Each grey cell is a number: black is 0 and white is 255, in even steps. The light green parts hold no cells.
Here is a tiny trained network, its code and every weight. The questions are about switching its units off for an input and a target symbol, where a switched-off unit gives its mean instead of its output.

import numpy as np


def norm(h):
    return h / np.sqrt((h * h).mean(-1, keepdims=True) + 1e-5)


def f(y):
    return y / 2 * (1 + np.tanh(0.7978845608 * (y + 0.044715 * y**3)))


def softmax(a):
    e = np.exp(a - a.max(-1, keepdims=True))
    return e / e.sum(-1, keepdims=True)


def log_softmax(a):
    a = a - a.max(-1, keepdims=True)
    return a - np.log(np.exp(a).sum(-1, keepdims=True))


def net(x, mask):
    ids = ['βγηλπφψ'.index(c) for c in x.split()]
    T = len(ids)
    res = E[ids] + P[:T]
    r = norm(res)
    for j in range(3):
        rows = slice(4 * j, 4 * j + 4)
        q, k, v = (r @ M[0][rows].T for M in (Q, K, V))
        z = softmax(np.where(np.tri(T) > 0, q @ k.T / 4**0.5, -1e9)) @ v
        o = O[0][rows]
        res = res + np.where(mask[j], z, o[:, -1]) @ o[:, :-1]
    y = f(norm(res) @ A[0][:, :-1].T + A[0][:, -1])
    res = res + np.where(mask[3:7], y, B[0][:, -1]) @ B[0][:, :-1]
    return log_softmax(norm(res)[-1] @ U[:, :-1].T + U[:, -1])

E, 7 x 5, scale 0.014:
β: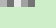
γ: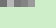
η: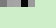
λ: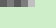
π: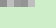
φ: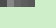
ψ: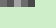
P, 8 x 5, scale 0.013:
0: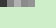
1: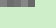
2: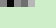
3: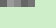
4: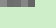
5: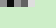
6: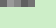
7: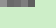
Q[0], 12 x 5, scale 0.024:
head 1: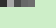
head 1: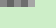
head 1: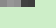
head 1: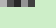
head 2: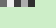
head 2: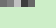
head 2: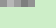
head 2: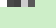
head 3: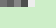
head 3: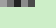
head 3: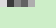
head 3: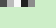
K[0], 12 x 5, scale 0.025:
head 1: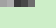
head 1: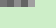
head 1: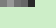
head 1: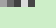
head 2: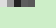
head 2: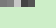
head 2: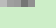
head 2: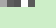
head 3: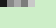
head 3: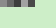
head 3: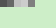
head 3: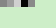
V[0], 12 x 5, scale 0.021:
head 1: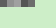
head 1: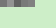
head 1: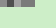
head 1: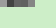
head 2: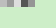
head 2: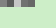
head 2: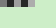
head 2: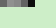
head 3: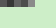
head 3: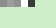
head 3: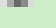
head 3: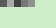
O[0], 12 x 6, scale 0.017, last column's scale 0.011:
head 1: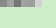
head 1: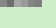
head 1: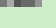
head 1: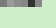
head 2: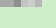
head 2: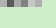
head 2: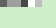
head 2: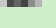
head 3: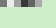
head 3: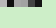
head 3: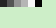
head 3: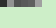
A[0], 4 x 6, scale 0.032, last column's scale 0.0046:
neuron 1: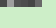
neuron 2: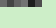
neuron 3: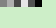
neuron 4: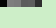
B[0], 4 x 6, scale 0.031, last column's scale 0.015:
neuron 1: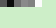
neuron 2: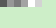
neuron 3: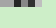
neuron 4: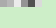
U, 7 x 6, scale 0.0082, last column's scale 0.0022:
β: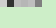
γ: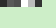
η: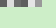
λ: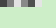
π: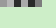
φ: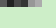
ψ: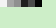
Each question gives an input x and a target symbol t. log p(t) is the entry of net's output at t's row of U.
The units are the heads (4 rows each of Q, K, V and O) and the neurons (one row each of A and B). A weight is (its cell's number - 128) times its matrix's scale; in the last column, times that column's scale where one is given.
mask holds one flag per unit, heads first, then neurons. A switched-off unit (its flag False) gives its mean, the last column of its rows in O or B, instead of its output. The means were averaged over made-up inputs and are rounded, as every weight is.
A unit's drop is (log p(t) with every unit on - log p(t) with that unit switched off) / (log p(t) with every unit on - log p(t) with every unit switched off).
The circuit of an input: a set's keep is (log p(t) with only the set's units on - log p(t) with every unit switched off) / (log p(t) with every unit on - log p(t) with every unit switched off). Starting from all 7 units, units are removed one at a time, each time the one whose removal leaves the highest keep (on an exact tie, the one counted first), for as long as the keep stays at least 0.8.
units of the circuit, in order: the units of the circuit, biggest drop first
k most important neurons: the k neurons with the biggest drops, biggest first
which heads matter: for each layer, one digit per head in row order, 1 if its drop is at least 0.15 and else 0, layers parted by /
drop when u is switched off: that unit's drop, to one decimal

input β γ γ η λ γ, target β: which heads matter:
001
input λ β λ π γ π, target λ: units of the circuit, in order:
(neuron 4; head 2)
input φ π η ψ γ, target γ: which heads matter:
010
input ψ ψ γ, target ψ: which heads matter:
001
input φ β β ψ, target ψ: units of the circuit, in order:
(head 3)
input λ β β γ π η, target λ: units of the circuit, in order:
(neuron 4; head 2)
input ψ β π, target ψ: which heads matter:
001
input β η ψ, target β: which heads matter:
001
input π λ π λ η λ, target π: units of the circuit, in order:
(head 2; neuron 3)
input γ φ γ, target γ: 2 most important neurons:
(neuron 2; neuron 1)
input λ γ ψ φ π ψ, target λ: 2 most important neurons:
(neuron 4; neuron 1)
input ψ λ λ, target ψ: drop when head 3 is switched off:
0.2
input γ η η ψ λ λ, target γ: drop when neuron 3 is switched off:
0.1
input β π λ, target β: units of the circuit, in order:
(head 3)
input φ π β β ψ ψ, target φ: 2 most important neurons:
(neuron 1; neuron 2)
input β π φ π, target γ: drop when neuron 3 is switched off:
0.0
